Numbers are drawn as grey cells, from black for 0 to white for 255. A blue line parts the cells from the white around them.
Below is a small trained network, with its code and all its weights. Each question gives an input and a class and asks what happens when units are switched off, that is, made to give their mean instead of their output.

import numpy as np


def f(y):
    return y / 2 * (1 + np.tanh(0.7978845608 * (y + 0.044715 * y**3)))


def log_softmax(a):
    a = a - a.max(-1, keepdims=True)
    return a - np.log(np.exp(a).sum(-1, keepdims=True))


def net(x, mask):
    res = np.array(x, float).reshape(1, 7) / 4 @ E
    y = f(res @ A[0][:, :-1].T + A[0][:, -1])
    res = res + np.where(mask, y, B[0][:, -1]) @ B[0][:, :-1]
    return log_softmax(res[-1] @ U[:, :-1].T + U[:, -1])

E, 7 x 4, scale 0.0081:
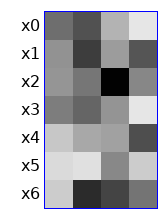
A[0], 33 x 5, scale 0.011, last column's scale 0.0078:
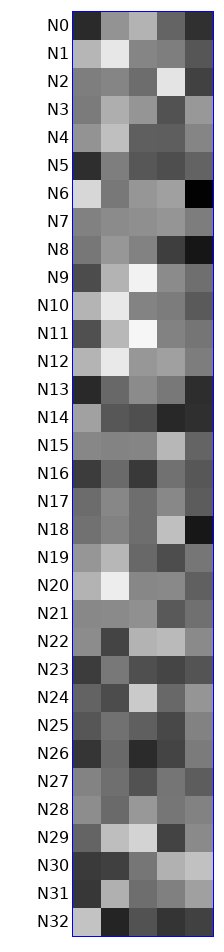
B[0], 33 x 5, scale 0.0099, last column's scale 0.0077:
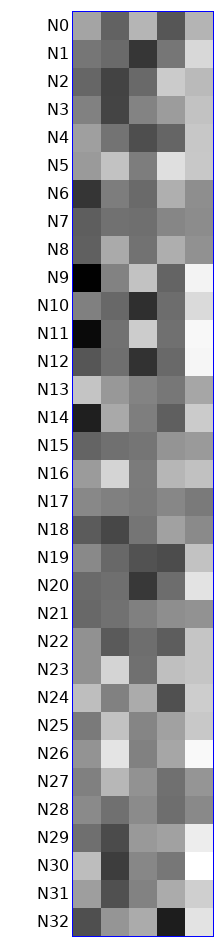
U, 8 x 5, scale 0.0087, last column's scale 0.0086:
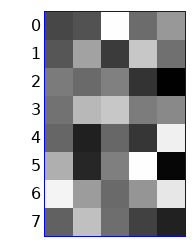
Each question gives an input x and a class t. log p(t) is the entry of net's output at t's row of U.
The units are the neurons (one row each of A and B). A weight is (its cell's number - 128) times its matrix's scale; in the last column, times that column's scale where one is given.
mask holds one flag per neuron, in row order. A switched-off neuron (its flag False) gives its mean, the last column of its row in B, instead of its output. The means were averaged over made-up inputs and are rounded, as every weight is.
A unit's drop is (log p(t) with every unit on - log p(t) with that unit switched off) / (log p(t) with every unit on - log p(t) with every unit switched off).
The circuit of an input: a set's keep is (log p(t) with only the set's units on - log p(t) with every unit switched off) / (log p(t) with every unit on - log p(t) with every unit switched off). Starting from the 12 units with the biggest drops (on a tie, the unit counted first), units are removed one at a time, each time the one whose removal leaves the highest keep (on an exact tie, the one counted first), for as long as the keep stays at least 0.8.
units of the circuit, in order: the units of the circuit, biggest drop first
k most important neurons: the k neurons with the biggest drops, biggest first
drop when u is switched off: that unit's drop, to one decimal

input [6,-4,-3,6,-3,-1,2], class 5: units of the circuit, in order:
N2
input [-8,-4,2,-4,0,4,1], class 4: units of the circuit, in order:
N19, N10
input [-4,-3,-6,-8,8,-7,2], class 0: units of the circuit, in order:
N29, N12
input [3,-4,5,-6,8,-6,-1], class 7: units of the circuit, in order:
N14, N30
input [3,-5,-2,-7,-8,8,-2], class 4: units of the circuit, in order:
N26, N5, N23
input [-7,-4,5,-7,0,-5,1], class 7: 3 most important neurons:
N32, N14, N19
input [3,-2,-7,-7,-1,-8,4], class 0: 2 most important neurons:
N0, N29
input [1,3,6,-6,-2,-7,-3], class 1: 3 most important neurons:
N14, N5, N23
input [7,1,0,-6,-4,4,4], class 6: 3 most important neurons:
N11, N9, N29
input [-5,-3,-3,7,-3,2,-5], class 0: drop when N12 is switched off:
-0.1
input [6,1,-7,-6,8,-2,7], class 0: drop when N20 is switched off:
0.1
